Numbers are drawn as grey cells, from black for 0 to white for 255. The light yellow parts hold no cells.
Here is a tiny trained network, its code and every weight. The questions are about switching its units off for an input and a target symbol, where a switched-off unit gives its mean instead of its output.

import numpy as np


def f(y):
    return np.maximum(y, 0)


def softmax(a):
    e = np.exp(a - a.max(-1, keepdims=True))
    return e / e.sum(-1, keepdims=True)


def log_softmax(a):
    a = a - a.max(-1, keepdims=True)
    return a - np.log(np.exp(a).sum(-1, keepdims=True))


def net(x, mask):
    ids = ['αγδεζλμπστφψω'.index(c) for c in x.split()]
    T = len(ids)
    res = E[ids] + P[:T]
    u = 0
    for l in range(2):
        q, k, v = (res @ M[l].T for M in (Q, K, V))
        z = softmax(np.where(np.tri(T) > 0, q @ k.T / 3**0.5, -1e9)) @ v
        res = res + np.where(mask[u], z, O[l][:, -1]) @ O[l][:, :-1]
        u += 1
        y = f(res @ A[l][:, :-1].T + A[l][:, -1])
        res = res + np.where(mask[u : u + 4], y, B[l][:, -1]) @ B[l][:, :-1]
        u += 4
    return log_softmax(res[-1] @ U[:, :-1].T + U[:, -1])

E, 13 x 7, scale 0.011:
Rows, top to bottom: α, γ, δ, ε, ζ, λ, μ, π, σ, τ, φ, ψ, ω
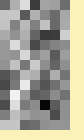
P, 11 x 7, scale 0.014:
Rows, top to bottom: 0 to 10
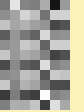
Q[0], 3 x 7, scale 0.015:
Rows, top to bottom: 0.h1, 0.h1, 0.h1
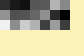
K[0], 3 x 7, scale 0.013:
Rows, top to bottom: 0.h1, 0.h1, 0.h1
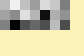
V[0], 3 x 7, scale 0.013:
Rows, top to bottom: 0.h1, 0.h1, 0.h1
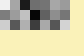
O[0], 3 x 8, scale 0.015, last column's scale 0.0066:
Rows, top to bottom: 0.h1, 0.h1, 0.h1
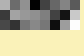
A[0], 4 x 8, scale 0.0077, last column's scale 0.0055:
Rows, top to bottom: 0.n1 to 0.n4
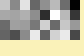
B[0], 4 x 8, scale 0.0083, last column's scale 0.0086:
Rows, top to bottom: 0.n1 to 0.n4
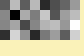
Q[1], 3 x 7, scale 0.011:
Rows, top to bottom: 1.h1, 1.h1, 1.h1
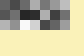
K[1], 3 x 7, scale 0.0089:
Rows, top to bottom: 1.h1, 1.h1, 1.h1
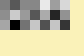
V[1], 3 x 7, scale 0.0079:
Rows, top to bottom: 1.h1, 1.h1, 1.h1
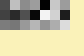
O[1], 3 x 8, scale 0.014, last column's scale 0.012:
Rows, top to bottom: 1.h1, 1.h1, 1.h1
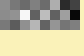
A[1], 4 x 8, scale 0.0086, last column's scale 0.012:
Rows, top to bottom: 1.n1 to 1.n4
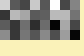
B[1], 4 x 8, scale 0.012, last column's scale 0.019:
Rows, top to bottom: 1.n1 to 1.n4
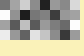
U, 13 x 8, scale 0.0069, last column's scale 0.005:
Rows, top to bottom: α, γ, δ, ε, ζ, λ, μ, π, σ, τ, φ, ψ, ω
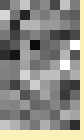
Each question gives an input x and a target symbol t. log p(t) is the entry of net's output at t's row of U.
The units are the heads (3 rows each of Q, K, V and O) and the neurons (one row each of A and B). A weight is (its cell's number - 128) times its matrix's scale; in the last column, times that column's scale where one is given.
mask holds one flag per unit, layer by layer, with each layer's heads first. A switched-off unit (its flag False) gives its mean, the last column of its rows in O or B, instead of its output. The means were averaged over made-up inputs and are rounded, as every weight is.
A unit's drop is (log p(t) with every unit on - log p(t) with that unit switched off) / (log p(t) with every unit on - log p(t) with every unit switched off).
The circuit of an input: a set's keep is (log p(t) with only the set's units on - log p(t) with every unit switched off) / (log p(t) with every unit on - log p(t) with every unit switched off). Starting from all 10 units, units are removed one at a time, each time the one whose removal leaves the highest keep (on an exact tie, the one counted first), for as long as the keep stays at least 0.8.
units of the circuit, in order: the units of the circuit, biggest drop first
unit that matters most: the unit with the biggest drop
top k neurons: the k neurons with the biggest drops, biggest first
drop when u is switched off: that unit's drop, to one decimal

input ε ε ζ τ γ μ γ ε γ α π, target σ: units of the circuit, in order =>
0.h1
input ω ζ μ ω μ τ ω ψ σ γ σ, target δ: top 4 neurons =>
0.n2, 1.n4, 1.n3, 0.n3
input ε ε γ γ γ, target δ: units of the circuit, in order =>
0.n2, 0.h1, 1.n4, 1.h1
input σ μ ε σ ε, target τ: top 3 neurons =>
0.n4, 1.n2, 0.n2
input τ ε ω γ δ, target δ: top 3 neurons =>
0.n2, 1.n4, 1.n3
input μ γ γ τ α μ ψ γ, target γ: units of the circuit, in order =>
0.n4, 1.n2, 0.h1
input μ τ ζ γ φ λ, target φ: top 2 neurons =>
1.n1, 0.n1
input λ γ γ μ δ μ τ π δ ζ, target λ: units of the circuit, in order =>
0.h1, 1.h1
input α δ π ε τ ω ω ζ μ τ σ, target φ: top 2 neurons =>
1.n1, 0.n4
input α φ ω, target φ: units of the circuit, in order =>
1.n1, 0.h1, 1.h1
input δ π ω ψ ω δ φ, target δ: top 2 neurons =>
1.n4, 1.n3
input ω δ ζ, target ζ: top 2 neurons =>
0.n2, 1.n3
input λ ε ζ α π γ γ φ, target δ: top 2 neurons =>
0.n2, 1.n4
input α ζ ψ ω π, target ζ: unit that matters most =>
0.h1
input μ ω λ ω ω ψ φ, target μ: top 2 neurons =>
1.n1, 1.n4
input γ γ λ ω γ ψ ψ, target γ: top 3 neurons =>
1.n4, 1.n1, 0.n2
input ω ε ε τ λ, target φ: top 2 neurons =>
1.n1, 0.n2
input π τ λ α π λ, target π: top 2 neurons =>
1.n1, 1.n2
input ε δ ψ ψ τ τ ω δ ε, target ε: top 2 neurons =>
1.n4, 0.n2
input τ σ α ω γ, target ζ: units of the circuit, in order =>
0.h1
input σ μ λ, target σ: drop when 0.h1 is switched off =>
1.0
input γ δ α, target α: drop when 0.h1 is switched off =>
0.3
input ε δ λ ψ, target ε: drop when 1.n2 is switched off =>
-0.1
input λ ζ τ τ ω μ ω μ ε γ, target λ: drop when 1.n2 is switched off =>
0.2
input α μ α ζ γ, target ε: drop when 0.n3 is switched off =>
0.2
